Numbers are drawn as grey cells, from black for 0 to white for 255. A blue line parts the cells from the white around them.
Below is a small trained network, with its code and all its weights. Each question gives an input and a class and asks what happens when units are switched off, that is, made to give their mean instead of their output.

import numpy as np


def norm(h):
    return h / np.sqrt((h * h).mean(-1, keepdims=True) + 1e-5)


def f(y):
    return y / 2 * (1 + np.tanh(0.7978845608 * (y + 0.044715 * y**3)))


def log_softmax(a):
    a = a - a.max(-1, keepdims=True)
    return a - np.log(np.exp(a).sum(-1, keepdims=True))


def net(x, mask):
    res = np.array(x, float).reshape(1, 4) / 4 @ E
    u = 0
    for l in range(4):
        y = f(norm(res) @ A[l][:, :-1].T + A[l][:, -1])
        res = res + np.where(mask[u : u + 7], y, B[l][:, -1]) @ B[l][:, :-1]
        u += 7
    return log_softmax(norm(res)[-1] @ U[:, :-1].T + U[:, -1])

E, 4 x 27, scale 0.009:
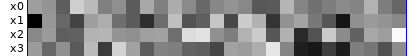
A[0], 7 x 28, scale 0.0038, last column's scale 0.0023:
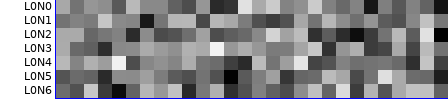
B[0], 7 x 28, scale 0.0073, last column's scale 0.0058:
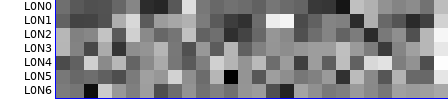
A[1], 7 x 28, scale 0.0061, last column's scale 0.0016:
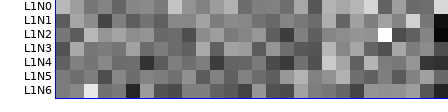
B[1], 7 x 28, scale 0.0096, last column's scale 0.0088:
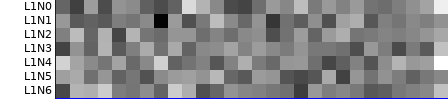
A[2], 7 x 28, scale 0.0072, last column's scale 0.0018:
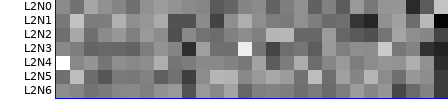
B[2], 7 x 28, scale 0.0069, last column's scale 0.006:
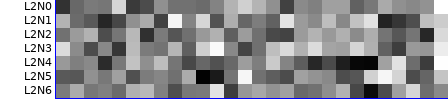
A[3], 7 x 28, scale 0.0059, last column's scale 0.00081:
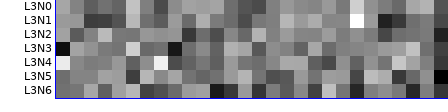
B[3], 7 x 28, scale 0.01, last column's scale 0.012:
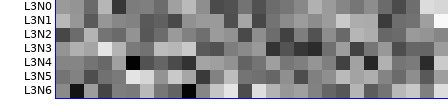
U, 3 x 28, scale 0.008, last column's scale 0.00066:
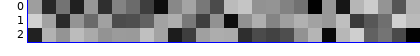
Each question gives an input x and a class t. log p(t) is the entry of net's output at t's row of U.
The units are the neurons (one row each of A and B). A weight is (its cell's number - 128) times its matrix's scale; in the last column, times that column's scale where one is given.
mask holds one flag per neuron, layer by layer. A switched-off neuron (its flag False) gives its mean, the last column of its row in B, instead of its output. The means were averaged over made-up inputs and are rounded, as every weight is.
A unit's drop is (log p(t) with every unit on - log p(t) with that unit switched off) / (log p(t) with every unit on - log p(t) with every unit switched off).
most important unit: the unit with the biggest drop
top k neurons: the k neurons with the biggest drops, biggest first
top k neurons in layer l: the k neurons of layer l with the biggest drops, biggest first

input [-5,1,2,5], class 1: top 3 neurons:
[L0N2, L2N1, L1N4]
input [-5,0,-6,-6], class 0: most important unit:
L1N4
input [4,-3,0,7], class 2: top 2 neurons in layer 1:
[L1N6, L1N4]
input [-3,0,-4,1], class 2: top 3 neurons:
[L1N6, L1N0, L0N1]
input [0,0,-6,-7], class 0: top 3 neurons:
[L1N4, L2N4, L1N0]
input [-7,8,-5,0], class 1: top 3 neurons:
[L2N3, L1N0, L0N1]
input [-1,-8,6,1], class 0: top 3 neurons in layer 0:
[L0N4, L0N5, L0N2]
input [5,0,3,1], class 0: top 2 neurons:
[L0N5, L1N6]
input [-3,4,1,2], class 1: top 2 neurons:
[L2N4, L3N1]
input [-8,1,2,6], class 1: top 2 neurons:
[L2N1, L1N4]
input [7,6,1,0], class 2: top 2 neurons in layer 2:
[L2N1, L2N3]
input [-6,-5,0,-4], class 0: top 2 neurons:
[L1N4, L0N5]
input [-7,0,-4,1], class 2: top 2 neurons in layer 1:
[L1N6, L1N0]
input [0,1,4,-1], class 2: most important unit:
L2N5
